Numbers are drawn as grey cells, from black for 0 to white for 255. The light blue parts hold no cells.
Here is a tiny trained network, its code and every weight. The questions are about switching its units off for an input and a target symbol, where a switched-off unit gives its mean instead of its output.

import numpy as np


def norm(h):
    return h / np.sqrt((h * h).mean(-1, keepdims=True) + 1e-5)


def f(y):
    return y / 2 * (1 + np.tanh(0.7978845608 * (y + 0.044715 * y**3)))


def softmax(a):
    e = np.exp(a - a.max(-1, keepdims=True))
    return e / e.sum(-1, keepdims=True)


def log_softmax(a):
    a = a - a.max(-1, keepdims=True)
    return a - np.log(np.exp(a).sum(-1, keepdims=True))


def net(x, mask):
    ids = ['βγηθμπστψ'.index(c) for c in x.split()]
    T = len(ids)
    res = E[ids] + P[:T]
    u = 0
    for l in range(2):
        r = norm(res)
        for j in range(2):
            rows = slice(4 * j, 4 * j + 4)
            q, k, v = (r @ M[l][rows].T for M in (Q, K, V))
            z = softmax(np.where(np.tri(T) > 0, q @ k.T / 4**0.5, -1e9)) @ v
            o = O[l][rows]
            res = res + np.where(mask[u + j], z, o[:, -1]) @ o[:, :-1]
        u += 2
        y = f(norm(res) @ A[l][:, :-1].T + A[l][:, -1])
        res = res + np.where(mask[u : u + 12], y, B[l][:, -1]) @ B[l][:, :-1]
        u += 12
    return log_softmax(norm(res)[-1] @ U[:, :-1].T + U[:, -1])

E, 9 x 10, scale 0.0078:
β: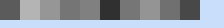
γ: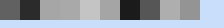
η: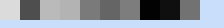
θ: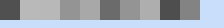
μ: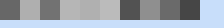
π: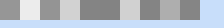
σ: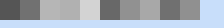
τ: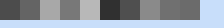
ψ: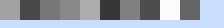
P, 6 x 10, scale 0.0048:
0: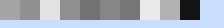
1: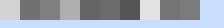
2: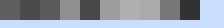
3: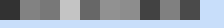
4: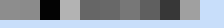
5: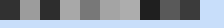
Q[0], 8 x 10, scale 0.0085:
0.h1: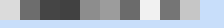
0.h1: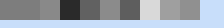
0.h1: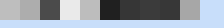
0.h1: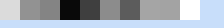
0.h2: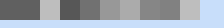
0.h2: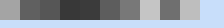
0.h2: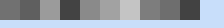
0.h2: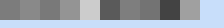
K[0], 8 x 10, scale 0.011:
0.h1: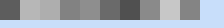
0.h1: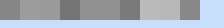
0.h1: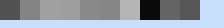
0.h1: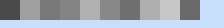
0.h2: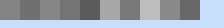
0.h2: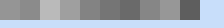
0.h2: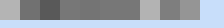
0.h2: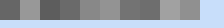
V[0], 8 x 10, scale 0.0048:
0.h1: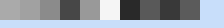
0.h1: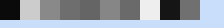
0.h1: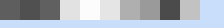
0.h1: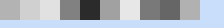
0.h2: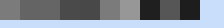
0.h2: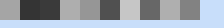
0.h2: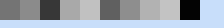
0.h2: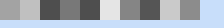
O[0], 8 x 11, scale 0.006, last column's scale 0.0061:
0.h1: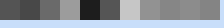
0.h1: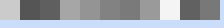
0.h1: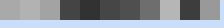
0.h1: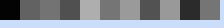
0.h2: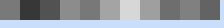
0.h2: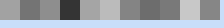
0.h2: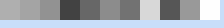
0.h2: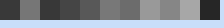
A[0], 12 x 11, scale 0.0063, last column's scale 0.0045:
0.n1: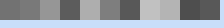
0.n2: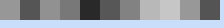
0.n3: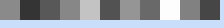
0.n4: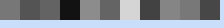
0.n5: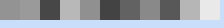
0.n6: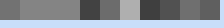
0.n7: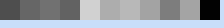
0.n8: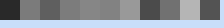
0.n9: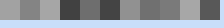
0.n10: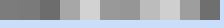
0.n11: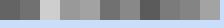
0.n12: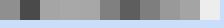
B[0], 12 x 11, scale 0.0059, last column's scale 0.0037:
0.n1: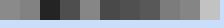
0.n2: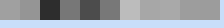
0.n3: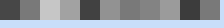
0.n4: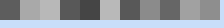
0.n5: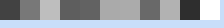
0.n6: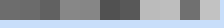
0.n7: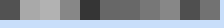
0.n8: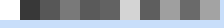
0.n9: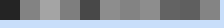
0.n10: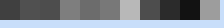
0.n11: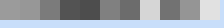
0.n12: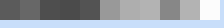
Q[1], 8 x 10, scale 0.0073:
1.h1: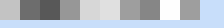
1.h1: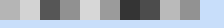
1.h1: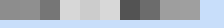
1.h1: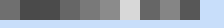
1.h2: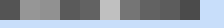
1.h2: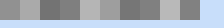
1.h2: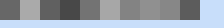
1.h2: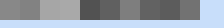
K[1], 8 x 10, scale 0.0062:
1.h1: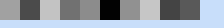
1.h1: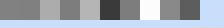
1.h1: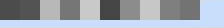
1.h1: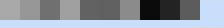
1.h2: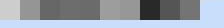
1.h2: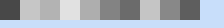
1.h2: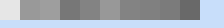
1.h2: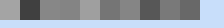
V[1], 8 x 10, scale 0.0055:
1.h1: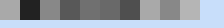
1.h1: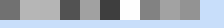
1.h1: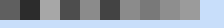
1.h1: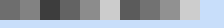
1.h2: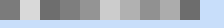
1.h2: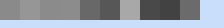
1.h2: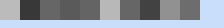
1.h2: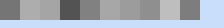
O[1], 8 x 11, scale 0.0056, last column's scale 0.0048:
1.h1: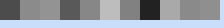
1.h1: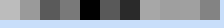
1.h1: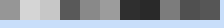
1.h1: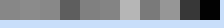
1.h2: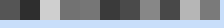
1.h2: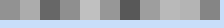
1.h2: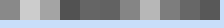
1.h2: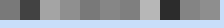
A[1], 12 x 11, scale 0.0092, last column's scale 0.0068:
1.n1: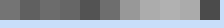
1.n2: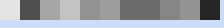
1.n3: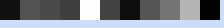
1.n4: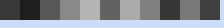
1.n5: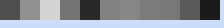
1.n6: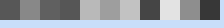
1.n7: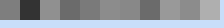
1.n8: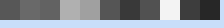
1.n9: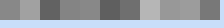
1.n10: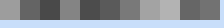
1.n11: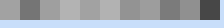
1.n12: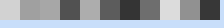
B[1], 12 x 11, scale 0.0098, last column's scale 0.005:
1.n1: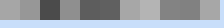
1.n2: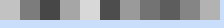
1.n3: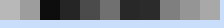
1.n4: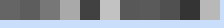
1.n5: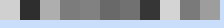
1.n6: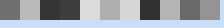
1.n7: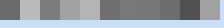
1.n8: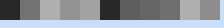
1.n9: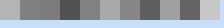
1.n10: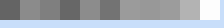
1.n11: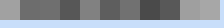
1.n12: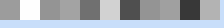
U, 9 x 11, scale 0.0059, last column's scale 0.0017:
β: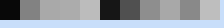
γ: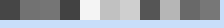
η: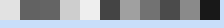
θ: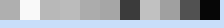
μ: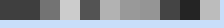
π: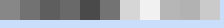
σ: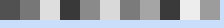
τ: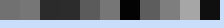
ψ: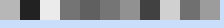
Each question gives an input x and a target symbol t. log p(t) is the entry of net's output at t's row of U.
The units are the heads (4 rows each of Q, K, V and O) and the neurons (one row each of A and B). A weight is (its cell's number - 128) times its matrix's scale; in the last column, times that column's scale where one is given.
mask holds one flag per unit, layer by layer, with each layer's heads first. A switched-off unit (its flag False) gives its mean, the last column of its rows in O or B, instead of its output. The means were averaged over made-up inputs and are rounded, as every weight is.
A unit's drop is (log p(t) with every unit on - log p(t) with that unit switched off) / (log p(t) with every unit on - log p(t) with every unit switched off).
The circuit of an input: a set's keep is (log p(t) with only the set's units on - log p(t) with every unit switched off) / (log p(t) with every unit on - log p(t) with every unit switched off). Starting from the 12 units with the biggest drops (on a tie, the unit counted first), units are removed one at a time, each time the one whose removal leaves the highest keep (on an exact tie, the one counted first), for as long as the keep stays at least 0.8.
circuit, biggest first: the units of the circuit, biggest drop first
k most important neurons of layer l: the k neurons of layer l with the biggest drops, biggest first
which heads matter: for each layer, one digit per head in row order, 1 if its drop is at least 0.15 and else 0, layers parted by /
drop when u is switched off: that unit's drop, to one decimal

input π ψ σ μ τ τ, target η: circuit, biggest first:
(0.h1 1.n2)
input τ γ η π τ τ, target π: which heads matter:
01 / 10
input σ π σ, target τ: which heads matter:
10 / 00
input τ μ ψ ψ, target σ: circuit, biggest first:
(0.h1 0.h2)
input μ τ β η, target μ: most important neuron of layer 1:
(1.n4)
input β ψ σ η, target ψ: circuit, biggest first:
(0.h1 1.n5 0.n1)
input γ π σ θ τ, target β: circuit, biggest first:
(0.h1 1.n8)
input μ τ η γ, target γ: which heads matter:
00 / 11
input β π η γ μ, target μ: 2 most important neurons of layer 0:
(0.n11 0.n6)
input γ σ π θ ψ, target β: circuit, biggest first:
(1.n8 0.n3)
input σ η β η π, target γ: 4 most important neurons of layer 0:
(0.n5 0.n6 0.n8 0.n10)
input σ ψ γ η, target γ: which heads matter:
01 / 11
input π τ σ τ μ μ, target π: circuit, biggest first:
(0.h1 1.n10)
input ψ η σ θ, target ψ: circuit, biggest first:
(1.n5)
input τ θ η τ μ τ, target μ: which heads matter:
00 / 10
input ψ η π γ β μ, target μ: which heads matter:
10 / 00
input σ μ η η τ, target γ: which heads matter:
01 / 01
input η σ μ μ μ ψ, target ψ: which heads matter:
01 / 10
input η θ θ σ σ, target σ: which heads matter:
11 / 11
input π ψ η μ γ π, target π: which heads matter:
10 / 10
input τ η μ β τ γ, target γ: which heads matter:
10 / 11
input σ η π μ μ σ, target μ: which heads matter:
00 / 00
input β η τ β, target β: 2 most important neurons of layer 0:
(0.n6 0.n12)
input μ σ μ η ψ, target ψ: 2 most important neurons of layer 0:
(0.n4 0.n3)
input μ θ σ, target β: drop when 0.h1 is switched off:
0.9
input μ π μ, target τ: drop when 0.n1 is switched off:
0.1
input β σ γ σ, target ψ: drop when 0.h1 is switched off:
0.6
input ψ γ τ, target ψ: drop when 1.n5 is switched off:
0.5
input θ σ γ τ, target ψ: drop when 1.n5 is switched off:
0.3
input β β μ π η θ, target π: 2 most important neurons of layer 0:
(0.n6 0.n8)
